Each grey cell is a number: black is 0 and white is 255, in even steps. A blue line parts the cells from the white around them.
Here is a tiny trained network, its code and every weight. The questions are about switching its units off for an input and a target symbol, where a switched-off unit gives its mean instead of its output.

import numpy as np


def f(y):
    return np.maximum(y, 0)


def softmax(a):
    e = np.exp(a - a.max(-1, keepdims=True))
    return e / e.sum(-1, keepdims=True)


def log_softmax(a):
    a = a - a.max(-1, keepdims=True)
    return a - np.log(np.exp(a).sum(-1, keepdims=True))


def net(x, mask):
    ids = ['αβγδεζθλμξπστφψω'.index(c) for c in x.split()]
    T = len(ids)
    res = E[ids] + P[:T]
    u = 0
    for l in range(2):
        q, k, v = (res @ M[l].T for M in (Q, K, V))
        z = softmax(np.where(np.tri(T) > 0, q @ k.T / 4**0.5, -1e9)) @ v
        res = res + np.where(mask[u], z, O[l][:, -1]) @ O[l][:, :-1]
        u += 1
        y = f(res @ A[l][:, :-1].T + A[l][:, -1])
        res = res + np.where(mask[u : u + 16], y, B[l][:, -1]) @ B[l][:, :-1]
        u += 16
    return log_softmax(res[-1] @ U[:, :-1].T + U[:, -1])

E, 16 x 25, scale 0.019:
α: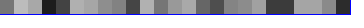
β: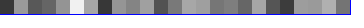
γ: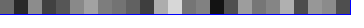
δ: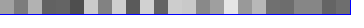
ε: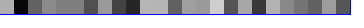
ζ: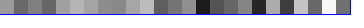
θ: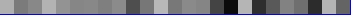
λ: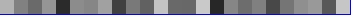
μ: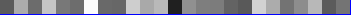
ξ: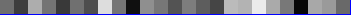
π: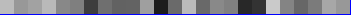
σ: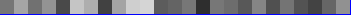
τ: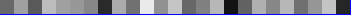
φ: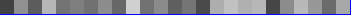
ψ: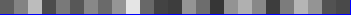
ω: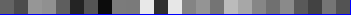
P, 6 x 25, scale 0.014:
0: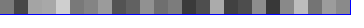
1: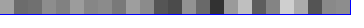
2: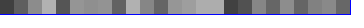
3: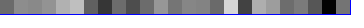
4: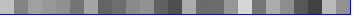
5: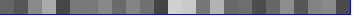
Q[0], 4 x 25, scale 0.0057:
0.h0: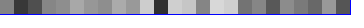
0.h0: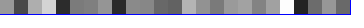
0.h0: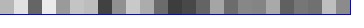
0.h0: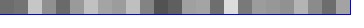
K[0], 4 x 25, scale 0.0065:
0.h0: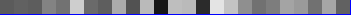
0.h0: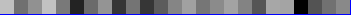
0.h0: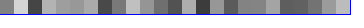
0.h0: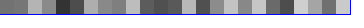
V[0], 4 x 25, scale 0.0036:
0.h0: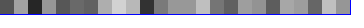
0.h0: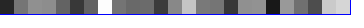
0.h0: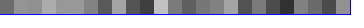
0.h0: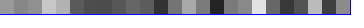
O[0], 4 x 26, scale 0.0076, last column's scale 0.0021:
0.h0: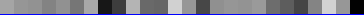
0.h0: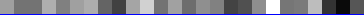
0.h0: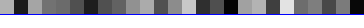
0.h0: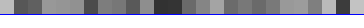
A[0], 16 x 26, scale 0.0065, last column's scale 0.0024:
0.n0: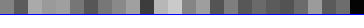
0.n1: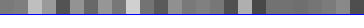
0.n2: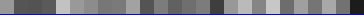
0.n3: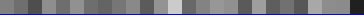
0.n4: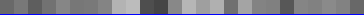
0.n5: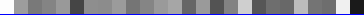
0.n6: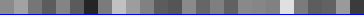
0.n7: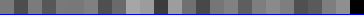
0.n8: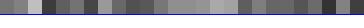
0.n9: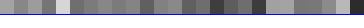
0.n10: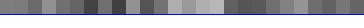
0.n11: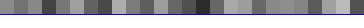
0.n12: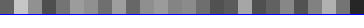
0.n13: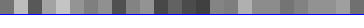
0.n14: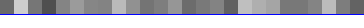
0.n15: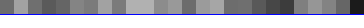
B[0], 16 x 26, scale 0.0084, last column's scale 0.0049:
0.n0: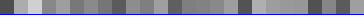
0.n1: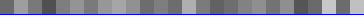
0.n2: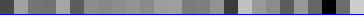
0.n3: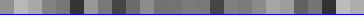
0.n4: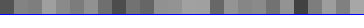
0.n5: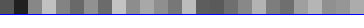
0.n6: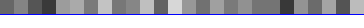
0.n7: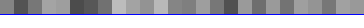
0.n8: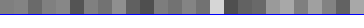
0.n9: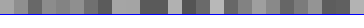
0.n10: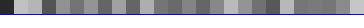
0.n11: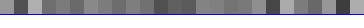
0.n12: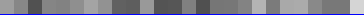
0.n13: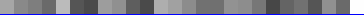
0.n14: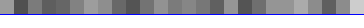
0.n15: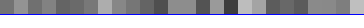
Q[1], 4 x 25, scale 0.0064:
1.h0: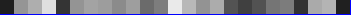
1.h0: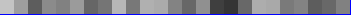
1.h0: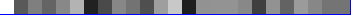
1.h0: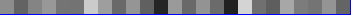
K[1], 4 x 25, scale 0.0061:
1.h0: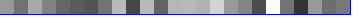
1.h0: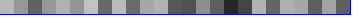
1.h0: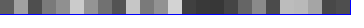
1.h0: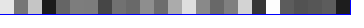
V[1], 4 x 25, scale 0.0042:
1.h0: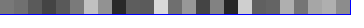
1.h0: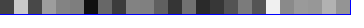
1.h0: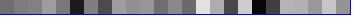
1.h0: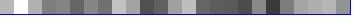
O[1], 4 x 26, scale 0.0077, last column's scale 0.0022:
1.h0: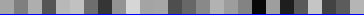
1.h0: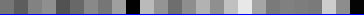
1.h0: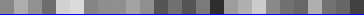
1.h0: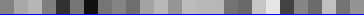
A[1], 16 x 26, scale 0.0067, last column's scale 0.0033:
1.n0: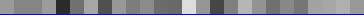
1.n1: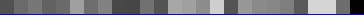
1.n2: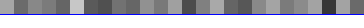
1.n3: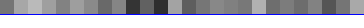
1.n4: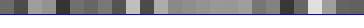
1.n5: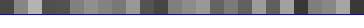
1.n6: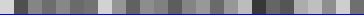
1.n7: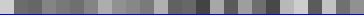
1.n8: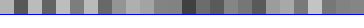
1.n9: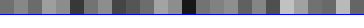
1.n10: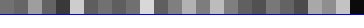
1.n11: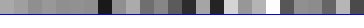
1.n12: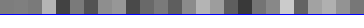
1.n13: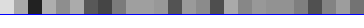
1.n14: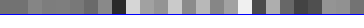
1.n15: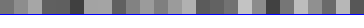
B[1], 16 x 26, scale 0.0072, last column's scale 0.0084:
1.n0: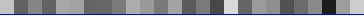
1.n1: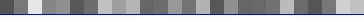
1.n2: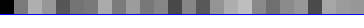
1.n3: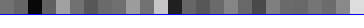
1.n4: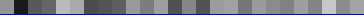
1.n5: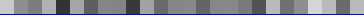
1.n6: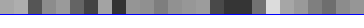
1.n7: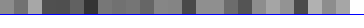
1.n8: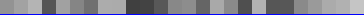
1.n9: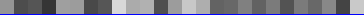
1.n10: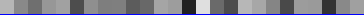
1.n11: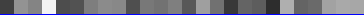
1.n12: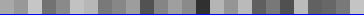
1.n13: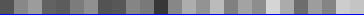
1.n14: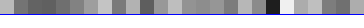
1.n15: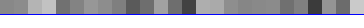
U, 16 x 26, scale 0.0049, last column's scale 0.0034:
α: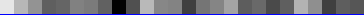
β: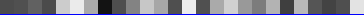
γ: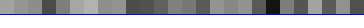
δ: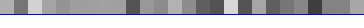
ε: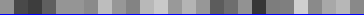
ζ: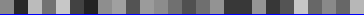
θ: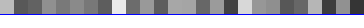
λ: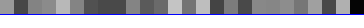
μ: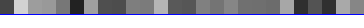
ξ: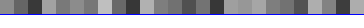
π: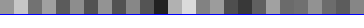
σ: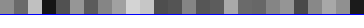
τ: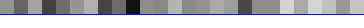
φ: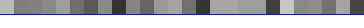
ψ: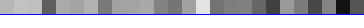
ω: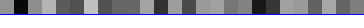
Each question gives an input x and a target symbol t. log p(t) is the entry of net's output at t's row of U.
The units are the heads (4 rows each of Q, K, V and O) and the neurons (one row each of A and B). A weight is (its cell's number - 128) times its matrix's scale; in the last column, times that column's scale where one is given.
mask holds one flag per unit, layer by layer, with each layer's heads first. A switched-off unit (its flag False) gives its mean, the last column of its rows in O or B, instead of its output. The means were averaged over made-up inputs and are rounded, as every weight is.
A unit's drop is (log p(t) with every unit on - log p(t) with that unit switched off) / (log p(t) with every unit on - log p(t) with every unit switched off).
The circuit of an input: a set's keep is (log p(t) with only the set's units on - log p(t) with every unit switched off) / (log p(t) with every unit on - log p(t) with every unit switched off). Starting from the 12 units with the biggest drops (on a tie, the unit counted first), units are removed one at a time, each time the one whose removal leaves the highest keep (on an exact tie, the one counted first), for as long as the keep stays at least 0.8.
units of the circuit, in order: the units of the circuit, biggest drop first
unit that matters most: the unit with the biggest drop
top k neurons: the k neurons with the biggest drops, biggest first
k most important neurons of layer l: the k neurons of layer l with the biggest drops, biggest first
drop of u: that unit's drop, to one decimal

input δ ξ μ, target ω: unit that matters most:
1.h0
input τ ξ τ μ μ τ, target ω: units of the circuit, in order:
(1.h0 0.h0)
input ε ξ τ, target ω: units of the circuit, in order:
(0.h0 1.h0)
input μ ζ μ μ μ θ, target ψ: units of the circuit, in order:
(1.h0 0.n1 1.n14)
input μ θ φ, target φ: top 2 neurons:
(1.n14 1.n4)
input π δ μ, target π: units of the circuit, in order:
(1.h0 1.n5)
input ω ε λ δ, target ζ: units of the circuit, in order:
(0.h0 0.n8)
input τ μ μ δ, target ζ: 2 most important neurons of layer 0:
(0.n6 0.n8)
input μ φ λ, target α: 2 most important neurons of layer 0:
(0.n3 0.n10)
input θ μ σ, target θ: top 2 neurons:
(1.n10 0.n7)
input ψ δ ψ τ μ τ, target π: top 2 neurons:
(1.n5 1.n9)
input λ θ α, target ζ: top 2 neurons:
(1.n10 1.n4)
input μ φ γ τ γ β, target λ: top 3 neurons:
(1.n1 1.n10 1.n0)
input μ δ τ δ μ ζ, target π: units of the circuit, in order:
(1.h0)
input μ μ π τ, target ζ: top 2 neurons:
(0.n6 0.n11)
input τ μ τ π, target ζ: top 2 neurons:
(0.n6 1.n10)
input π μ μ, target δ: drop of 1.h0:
1.0
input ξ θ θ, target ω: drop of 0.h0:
0.5
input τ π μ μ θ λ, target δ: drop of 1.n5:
0.0
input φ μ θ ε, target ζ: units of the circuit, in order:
(0.h0)
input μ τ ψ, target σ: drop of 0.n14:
0.0
